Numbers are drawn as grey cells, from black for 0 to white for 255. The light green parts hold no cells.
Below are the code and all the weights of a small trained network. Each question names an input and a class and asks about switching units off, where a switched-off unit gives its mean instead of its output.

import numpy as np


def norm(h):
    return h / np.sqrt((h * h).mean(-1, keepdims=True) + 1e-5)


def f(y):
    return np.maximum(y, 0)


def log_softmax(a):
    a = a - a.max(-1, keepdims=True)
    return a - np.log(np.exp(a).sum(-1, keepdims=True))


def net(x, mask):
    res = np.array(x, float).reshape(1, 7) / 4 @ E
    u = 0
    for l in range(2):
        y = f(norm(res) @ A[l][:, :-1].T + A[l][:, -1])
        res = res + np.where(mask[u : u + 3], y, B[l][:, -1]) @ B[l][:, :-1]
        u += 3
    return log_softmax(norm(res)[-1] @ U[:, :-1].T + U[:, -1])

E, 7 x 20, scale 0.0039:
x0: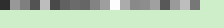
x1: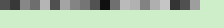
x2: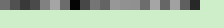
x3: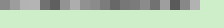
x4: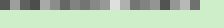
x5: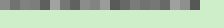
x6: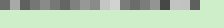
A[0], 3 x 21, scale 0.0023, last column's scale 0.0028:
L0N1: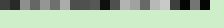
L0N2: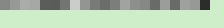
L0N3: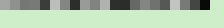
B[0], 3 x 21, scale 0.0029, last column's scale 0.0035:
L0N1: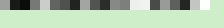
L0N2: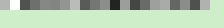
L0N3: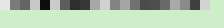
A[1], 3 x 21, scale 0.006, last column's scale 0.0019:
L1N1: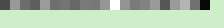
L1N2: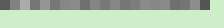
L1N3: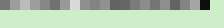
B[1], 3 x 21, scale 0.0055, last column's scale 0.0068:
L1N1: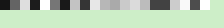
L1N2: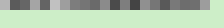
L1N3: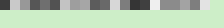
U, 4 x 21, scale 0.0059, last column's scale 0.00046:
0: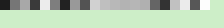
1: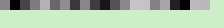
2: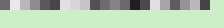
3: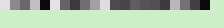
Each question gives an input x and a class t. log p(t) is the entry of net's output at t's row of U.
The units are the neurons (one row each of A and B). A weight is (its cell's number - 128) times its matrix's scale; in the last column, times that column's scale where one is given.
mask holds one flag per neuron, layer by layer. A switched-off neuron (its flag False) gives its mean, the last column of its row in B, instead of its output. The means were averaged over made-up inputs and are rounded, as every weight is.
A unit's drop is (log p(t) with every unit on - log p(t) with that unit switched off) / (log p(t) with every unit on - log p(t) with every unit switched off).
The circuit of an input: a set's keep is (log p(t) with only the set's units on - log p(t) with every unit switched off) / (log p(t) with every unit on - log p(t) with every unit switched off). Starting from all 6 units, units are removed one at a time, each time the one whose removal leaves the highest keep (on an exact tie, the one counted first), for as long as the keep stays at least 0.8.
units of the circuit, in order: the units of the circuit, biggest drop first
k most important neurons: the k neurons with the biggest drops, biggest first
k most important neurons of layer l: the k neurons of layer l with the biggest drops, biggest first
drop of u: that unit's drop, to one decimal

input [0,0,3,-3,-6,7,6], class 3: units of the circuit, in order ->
L1N1
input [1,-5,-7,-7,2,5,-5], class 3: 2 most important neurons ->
L1N1, L0N3
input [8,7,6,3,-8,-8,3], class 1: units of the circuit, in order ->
L0N1, L1N1
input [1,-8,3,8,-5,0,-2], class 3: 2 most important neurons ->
L1N1, L0N3
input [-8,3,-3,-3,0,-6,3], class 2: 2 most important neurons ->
L1N3, L1N1
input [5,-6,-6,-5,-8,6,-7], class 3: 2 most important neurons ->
L0N3, L1N1
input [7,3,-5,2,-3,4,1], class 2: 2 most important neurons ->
L1N3, L0N2
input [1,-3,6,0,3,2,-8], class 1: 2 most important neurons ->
L1N1, L0N1
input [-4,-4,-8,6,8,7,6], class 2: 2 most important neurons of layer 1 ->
L1N1, L1N3
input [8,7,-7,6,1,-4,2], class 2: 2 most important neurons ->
L1N3, L0N2
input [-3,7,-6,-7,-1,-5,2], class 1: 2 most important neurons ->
L0N1, L1N1
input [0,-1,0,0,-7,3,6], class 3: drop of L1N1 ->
0.2
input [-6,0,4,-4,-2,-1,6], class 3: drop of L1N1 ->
0.2
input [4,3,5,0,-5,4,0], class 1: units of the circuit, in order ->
L1N1
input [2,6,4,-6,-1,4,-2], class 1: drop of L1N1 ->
0.1
